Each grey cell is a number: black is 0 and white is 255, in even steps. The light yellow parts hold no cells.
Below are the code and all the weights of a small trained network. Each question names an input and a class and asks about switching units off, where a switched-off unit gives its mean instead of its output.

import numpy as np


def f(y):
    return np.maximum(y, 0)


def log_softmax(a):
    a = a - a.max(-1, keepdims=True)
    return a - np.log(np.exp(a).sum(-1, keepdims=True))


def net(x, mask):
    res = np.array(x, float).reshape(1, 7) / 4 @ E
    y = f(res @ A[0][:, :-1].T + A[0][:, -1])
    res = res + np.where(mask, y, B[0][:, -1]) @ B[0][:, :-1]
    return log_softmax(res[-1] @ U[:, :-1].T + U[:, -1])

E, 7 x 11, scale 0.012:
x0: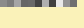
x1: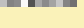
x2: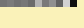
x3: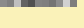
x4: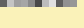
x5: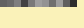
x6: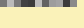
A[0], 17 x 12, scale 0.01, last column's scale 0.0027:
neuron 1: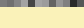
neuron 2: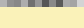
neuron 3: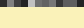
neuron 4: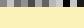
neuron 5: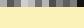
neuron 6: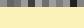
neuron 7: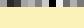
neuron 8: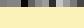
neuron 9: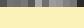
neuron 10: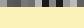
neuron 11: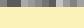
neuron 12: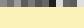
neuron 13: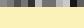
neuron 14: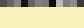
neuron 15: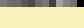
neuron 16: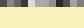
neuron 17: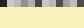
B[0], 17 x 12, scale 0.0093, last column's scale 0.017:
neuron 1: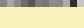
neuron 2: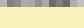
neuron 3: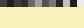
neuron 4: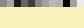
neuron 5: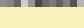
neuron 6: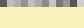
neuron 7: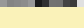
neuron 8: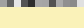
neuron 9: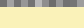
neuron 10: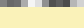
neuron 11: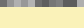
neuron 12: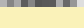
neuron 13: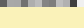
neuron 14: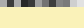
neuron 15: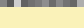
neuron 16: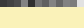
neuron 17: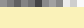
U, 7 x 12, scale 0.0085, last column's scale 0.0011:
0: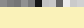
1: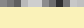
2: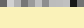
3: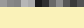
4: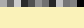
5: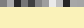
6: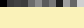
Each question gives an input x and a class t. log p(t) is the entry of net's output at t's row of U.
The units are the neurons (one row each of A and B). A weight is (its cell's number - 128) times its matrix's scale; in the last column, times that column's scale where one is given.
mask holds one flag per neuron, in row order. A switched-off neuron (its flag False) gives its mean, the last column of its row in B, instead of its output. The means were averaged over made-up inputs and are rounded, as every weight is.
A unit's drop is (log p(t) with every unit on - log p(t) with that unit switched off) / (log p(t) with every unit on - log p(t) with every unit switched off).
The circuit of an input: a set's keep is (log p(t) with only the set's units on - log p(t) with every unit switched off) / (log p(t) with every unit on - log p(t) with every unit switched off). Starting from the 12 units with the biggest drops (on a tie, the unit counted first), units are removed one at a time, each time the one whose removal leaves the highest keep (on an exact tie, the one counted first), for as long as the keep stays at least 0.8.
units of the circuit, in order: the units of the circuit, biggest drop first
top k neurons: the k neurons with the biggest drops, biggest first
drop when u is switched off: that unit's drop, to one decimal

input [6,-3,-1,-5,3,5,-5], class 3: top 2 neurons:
(neuron 7; neuron 5)
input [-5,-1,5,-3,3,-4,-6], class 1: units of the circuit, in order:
(neuron 10)
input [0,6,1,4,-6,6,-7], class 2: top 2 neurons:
(neuron 13; neuron 6)
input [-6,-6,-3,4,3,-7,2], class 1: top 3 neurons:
(neuron 10; neuron 2; neuron 1)
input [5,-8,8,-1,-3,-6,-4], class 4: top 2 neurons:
(neuron 8; neuron 14)
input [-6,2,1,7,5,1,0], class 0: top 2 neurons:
(neuron 17; neuron 13)
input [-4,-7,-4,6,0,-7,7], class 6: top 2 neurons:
(neuron 16; neuron 3)
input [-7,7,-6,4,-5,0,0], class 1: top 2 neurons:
(neuron 10; neuron 2)
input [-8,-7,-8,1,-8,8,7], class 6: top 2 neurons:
(neuron 3; neuron 16)
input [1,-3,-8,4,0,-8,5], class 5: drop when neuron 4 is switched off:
0.2
